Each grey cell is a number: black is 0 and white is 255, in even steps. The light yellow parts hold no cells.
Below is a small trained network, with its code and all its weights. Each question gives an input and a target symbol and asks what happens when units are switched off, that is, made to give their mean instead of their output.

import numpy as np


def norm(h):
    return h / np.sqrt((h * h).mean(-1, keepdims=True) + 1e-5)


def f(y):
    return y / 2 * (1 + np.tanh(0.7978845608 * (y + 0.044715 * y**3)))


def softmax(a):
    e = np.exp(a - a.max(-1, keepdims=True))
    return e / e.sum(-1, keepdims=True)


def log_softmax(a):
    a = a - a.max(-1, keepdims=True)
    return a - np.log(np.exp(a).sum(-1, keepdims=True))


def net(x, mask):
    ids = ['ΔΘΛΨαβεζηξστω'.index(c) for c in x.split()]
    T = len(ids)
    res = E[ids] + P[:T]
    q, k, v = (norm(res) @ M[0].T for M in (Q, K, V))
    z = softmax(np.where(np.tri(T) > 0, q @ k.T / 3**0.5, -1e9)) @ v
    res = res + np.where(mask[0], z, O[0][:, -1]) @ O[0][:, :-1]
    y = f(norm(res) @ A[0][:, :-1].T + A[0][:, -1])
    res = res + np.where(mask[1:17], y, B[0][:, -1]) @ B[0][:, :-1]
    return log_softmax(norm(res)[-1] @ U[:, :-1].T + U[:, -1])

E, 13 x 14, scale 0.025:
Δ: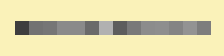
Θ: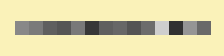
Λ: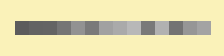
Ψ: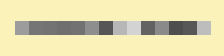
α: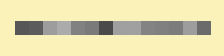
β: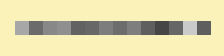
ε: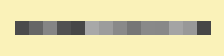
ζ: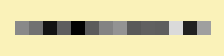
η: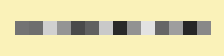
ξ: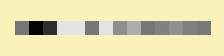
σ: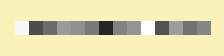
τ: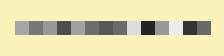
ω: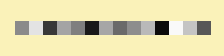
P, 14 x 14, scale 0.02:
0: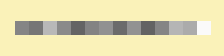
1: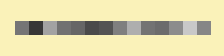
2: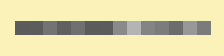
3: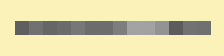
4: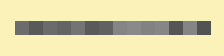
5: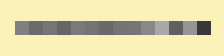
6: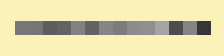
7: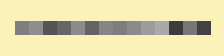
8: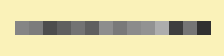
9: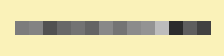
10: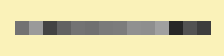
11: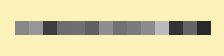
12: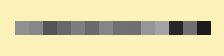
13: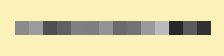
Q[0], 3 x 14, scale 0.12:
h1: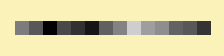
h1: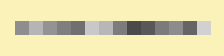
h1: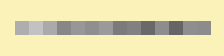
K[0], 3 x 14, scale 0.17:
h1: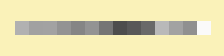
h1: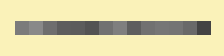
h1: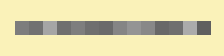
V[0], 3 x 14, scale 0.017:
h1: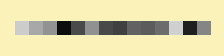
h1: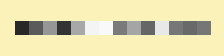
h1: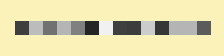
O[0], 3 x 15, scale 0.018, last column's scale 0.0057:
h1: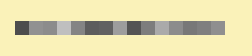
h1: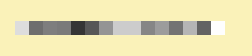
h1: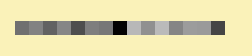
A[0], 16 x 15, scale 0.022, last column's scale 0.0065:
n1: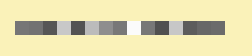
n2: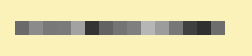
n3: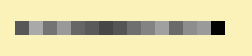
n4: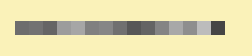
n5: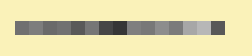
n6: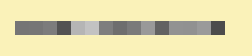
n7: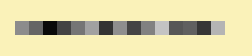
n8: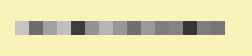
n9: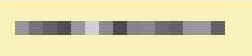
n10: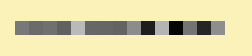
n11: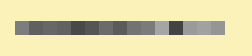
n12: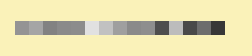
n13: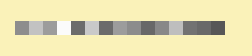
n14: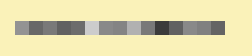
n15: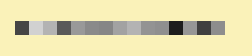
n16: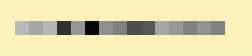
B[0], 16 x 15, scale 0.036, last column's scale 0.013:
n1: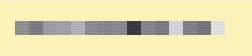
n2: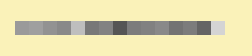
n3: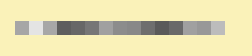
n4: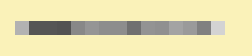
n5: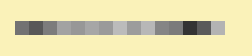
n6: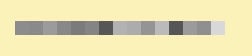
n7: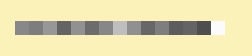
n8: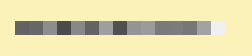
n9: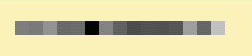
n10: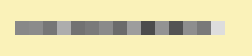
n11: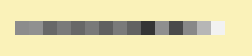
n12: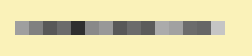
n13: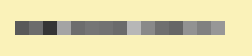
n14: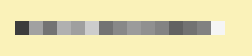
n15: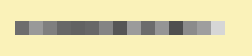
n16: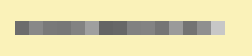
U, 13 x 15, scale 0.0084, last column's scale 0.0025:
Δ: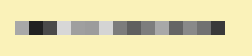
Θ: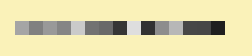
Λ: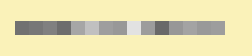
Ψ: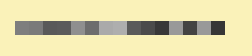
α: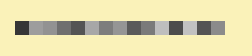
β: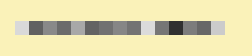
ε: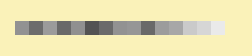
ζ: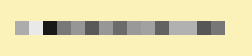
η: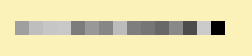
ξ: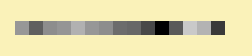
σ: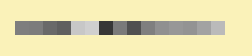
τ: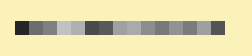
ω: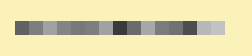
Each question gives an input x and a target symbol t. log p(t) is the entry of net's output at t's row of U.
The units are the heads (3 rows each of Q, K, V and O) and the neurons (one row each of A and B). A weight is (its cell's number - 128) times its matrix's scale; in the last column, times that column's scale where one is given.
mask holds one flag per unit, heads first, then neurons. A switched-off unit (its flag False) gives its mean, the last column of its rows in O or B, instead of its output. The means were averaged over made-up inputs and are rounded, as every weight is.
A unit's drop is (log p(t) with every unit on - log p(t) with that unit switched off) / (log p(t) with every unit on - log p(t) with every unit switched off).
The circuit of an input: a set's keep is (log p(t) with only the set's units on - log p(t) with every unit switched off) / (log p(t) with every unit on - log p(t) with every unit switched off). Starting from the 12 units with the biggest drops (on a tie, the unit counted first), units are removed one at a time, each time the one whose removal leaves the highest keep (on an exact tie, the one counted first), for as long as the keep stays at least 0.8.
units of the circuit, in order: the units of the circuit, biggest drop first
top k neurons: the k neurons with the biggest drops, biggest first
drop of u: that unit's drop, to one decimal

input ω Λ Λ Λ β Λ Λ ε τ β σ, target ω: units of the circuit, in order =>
[h1]
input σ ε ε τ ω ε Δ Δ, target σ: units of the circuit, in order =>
[h1 n4]
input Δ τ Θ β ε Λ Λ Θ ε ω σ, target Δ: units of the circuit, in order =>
[h1 n5 n1 n3]
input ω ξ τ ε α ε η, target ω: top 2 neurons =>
[n5 n3]
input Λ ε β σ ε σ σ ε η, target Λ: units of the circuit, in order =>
[h1 n14 n9]
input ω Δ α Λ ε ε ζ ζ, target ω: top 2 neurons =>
[n5 n3]
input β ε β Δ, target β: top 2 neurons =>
[n5 n4]
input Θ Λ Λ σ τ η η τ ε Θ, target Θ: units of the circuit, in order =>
[n2 n16]
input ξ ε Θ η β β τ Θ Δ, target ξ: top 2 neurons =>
[n9 n1]
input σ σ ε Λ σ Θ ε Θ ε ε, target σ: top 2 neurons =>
[n4 n9]
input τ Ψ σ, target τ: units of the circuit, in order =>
[h1 n13]
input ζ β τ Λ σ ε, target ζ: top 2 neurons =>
[n3 n13]
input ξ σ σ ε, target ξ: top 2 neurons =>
[n9 n1]
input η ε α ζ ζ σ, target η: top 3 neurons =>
[n3 n5 n11]
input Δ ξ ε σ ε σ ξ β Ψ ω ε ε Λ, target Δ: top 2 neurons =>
[n5 n1]
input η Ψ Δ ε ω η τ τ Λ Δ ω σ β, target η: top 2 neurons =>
[n3 n5]
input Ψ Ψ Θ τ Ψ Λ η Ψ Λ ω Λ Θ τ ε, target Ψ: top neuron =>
[n6]
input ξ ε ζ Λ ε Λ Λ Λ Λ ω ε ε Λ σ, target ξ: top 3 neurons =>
[n9 n14 n1]
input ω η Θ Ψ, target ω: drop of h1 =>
0.9
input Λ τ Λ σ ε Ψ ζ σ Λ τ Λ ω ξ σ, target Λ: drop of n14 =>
0.3
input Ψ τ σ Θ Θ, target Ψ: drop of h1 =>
0.8
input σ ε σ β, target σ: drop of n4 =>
0.2
